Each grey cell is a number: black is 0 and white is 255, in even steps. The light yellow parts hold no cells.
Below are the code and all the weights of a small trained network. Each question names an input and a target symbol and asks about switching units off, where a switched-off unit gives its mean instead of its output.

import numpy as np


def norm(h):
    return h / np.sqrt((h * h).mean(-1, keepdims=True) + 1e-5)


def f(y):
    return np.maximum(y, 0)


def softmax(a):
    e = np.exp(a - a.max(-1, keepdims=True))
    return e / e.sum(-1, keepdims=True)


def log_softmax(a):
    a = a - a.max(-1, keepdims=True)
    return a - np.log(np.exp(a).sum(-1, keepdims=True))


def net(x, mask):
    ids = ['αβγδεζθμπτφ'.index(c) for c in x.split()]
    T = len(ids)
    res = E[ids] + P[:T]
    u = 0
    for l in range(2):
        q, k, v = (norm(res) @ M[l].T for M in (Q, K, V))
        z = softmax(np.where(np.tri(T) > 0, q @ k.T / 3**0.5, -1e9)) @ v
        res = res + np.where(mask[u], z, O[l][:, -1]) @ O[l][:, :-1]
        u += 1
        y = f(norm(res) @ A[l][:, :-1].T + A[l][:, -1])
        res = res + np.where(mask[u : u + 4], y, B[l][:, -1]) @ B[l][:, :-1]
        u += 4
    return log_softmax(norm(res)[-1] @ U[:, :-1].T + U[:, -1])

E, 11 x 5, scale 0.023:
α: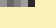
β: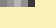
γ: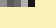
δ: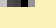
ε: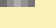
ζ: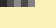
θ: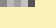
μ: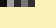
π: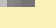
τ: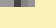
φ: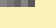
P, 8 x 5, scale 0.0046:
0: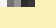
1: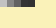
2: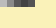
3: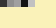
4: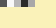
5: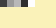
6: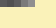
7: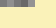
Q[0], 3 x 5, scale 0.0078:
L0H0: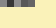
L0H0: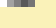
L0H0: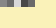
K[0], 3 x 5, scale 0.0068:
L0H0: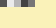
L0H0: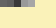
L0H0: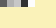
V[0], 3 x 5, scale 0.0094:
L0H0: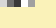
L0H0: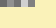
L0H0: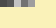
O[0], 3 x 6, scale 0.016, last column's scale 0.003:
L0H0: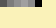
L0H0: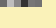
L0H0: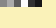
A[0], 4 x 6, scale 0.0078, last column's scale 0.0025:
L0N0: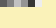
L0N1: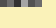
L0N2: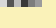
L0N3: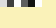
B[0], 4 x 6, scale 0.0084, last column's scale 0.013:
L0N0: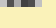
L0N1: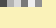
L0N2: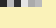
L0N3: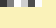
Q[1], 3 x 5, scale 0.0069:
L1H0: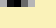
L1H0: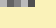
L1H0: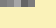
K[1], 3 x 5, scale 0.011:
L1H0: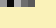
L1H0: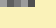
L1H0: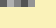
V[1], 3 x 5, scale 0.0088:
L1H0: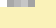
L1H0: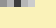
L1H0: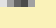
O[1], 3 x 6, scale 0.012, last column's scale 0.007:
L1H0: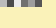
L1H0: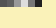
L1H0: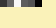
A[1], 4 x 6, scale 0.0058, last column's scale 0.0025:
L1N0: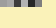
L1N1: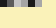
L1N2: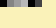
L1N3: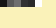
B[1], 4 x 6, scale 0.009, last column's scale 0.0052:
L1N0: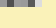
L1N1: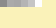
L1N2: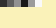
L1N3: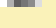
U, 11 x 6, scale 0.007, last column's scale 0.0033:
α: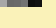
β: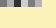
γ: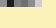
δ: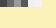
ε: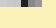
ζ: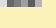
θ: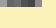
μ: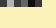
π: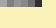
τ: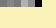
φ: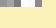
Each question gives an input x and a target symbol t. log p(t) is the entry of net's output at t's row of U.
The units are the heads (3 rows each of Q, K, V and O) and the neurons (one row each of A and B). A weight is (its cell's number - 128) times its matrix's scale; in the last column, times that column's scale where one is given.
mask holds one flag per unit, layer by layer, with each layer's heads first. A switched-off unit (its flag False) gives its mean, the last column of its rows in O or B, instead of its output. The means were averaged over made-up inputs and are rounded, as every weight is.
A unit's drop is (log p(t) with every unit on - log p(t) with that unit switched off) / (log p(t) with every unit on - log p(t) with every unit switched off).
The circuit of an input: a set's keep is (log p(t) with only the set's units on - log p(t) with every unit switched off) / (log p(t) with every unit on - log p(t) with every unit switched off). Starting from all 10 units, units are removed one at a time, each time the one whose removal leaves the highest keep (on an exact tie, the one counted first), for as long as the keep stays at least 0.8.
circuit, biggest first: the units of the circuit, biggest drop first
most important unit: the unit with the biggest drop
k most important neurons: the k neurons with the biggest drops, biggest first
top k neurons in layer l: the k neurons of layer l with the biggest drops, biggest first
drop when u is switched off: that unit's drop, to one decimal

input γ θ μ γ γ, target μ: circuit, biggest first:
L1H0, L0N3, L0H0
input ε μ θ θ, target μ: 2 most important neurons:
L0N1, L0N3
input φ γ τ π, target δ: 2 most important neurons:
L0N3, L1N1
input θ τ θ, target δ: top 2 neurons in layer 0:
L0N0, L0N3
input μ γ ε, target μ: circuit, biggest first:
L1H0, L0N3
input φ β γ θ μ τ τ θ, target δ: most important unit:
L1H0
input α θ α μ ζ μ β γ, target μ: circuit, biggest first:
L1H0, L0N3, L1N2
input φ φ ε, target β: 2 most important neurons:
L0N2, L0N0
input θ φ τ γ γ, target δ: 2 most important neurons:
L0N3, L1N2
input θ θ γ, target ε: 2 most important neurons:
L0N3, L1N3
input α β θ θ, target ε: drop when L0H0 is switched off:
0.2
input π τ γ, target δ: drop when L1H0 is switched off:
-0.1
